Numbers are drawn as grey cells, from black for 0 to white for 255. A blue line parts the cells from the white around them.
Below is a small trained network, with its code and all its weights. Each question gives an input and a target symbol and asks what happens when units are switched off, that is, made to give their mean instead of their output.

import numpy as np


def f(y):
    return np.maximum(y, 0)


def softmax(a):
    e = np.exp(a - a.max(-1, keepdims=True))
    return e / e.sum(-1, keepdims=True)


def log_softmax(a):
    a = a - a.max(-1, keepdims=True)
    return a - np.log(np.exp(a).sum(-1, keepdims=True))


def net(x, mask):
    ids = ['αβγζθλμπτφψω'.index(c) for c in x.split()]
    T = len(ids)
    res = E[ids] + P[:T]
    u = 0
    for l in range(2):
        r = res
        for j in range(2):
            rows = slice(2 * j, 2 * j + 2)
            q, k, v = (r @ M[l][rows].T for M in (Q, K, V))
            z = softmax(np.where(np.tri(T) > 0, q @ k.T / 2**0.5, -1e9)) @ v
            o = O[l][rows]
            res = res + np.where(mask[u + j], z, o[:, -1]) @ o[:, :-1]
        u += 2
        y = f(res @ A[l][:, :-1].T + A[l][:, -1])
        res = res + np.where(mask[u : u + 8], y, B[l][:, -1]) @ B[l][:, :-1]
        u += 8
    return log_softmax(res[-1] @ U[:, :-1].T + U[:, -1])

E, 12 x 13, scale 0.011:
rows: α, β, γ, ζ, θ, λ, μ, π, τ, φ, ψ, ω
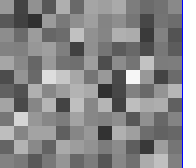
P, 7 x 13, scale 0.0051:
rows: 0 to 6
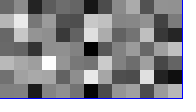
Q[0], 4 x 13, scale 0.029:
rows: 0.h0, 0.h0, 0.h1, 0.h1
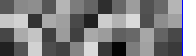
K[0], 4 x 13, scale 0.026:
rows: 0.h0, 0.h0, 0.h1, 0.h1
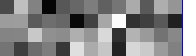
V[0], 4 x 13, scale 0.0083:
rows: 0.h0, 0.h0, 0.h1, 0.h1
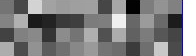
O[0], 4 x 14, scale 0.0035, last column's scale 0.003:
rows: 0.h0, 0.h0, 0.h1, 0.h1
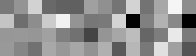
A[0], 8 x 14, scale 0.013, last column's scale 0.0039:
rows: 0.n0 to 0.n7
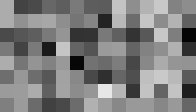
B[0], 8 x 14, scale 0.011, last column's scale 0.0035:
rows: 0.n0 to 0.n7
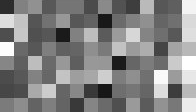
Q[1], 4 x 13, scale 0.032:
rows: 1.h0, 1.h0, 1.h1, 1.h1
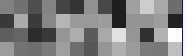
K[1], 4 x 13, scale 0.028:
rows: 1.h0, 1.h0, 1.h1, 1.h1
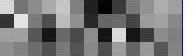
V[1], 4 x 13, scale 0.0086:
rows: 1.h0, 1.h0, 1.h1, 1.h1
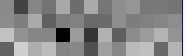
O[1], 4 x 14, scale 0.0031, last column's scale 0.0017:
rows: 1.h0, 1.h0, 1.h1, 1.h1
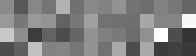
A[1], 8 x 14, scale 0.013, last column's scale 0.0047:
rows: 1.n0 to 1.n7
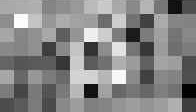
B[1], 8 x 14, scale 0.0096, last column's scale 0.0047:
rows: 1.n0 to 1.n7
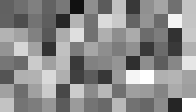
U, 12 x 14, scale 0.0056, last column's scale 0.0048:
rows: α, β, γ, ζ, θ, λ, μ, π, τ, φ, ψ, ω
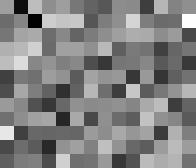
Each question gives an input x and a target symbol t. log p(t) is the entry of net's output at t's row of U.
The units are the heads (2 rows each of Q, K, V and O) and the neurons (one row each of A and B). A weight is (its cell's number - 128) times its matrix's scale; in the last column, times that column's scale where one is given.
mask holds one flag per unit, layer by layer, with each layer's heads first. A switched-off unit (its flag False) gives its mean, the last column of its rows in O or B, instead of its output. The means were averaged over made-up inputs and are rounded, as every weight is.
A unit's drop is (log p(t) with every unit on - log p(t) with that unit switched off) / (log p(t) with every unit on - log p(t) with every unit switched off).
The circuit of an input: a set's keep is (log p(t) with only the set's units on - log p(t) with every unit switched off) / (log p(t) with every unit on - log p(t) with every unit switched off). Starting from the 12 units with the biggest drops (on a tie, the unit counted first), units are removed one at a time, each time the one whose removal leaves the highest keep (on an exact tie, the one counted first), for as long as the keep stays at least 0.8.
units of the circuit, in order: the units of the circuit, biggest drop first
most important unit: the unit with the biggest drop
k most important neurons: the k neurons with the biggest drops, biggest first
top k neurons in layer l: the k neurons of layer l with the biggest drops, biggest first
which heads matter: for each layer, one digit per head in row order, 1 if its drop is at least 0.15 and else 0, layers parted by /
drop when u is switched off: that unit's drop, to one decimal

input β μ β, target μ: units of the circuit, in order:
0.h0, 0.n7
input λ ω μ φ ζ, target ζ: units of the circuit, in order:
1.n2, 0.n4, 0.n1, 0.n6
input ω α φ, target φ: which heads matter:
10 / 00
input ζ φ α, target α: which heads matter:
10 / 00
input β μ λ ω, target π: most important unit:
0.n5
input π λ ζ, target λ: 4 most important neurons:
1.n0, 0.n4, 0.n5, 0.n7
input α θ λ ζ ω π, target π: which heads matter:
01 / 01
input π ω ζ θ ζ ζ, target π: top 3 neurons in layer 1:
1.n2, 1.n0, 1.n4
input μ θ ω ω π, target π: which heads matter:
00 / 01
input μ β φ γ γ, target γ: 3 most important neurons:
1.n5, 0.n0, 0.n4
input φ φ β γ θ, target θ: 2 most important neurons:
0.n1, 0.n5
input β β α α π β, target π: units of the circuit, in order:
1.h1, 1.n2, 0.h1
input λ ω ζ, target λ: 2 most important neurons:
1.n0, 0.n1
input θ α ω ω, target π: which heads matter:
00 / 00
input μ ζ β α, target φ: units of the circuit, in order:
0.n3
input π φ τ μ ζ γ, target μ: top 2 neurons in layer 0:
0.n7, 0.n5
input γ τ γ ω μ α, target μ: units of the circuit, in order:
0.h0, 0.n7
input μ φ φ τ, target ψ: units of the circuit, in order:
1.n1, 0.n5, 0.h0, 0.n0
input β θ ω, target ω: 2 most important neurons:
0.n1, 0.n4
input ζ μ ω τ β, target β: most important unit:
0.n0
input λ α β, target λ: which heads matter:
11 / 01
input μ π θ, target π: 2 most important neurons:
1.n2, 1.n0
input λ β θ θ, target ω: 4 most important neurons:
0.n1, 0.n5, 0.n0, 0.n4
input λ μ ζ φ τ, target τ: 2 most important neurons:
0.n6, 1.n1
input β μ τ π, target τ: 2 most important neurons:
0.n0, 1.n6
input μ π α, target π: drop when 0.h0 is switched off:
0.2
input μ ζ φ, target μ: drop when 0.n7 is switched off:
0.3
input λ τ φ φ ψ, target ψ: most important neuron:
1.n1
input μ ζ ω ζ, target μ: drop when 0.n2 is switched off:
0.8
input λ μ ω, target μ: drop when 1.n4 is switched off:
0.1
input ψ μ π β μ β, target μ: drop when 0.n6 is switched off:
0.0
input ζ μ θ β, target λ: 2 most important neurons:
1.n4, 0.n2
